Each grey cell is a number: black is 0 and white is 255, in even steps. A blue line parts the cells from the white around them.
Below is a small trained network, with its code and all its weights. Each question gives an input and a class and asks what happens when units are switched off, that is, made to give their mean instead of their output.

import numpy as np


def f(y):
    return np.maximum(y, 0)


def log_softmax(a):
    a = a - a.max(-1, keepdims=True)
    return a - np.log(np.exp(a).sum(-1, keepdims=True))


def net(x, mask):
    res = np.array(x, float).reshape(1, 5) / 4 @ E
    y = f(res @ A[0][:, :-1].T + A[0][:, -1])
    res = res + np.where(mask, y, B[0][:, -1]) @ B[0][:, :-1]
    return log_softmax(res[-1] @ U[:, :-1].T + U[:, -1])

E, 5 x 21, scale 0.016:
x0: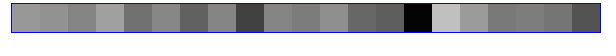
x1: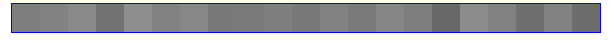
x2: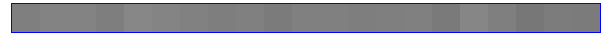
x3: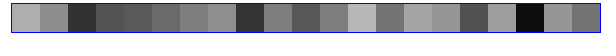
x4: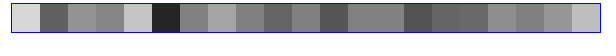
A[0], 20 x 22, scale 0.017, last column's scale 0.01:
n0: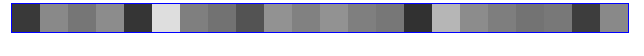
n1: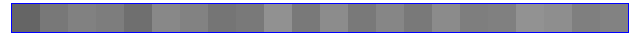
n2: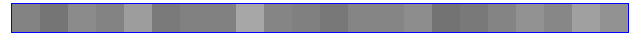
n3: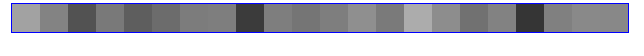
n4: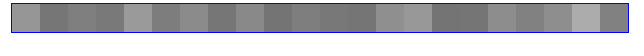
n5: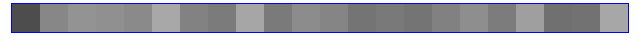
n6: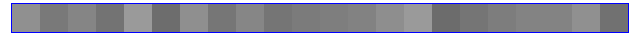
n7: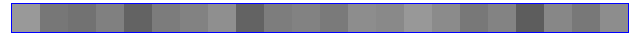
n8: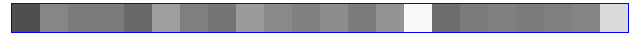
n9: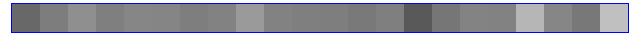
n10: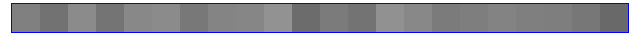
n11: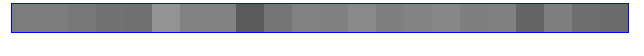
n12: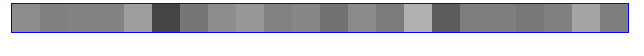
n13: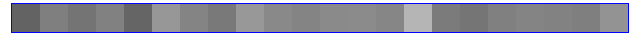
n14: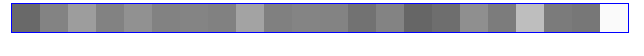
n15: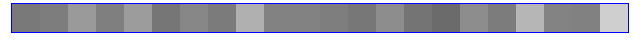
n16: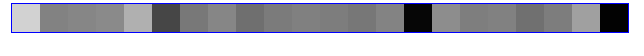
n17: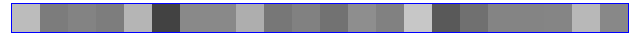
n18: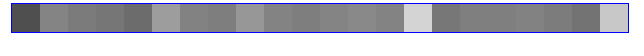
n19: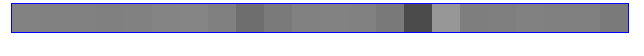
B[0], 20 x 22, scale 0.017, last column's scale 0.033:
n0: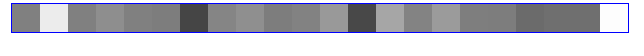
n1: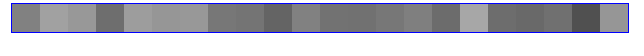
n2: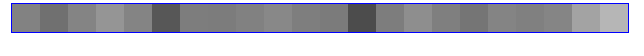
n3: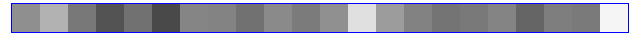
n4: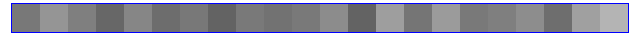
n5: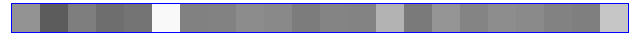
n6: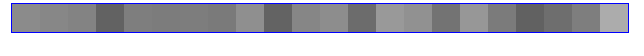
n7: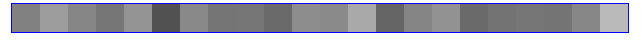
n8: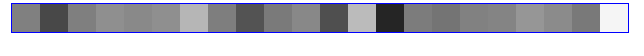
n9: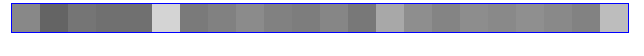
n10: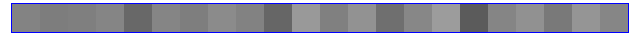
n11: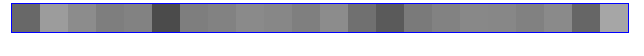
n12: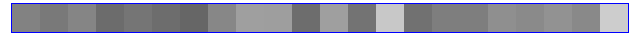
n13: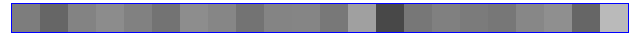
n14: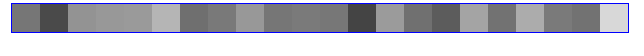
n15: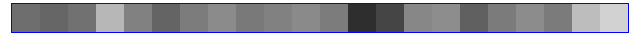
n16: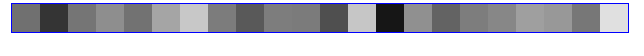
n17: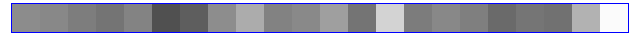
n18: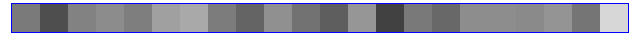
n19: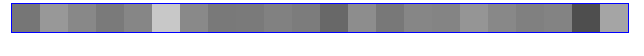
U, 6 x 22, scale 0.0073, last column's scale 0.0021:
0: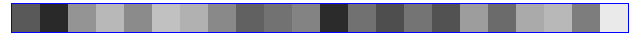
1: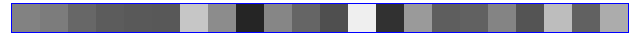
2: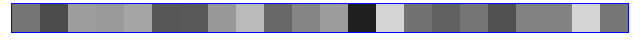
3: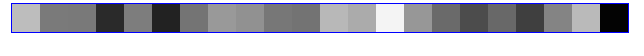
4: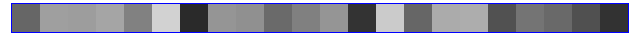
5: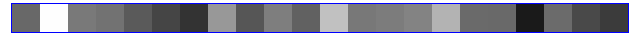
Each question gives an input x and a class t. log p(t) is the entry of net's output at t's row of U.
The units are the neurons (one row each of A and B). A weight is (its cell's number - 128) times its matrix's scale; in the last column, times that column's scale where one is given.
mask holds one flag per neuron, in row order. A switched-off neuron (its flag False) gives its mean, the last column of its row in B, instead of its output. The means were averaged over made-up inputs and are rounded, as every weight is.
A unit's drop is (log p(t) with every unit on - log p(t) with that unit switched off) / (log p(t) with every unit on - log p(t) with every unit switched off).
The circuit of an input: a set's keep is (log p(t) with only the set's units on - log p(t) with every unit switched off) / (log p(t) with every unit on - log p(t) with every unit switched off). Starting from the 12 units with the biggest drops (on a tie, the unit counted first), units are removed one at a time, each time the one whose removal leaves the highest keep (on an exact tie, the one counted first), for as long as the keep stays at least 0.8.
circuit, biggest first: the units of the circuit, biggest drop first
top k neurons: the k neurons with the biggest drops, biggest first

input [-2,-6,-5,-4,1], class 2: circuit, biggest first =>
[n16]
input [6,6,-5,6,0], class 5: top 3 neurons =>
[n0 n8 n18]
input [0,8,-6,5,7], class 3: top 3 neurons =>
[n17 n8 n18]
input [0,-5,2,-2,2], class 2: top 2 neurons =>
[n8 n18]
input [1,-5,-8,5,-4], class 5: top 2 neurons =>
[n0 n16]
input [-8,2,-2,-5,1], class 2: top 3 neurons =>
[n17 n16 n12]
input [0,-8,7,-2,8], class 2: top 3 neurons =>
[n17 n8 n18]
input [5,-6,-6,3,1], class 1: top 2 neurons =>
[n16 n17]
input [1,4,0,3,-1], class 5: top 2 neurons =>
[n16 n8]
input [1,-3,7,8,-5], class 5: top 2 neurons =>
[n0 n16]
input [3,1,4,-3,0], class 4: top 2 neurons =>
[n8 n18]
